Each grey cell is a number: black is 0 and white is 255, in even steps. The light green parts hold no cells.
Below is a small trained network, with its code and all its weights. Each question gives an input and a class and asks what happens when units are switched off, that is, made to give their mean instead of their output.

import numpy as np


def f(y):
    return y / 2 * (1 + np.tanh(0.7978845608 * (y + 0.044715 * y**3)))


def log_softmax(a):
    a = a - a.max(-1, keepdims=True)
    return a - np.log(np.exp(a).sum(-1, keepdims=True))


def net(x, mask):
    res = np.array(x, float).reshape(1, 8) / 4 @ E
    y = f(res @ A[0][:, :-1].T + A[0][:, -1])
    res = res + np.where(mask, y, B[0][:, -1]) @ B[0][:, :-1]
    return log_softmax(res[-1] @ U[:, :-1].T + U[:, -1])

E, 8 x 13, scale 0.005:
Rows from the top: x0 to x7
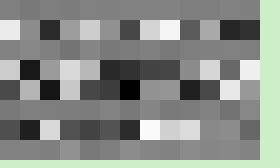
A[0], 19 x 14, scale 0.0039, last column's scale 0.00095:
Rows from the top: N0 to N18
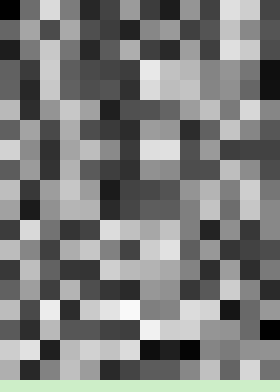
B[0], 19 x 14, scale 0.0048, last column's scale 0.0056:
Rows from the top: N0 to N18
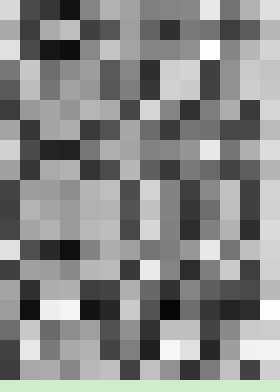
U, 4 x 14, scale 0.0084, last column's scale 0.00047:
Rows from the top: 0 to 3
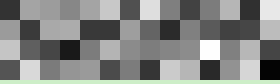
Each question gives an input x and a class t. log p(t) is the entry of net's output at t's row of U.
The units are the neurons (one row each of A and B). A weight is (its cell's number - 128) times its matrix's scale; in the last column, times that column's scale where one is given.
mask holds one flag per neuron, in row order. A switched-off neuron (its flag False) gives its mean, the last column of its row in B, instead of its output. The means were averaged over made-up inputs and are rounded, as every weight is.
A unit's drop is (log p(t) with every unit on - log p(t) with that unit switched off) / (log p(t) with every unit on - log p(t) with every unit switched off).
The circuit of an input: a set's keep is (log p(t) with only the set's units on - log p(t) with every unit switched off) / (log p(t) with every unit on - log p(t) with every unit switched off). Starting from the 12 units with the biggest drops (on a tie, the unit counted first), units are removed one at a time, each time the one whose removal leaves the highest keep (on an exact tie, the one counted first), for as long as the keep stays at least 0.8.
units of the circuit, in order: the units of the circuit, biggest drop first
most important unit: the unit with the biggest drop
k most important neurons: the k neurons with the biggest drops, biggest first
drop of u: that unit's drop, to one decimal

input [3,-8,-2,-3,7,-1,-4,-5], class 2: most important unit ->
N2
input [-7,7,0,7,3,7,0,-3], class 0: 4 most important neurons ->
(N18, N10, N5, N9)
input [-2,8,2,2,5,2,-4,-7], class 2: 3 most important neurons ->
(N7, N12, N15)
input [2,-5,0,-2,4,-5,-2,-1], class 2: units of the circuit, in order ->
(N2, N0)
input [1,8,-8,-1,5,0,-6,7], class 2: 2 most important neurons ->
(N7, N12)
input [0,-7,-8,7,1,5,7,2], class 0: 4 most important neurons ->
(N5, N9, N10, N18)
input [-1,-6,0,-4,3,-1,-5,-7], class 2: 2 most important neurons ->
(N2, N0)
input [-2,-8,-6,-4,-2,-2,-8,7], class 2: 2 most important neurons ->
(N2, N0)
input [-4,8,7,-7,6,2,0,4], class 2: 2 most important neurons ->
(N7, N12)
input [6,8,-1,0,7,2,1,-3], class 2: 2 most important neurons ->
(N7, N12)
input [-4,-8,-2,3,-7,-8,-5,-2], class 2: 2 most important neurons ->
(N2, N0)
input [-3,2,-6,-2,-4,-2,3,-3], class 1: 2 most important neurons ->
(N15, N17)
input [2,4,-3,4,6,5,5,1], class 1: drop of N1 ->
0.2
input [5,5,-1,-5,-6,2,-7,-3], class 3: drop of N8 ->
0.1
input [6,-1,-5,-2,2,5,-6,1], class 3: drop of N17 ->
0.4
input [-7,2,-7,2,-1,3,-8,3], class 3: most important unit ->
N17
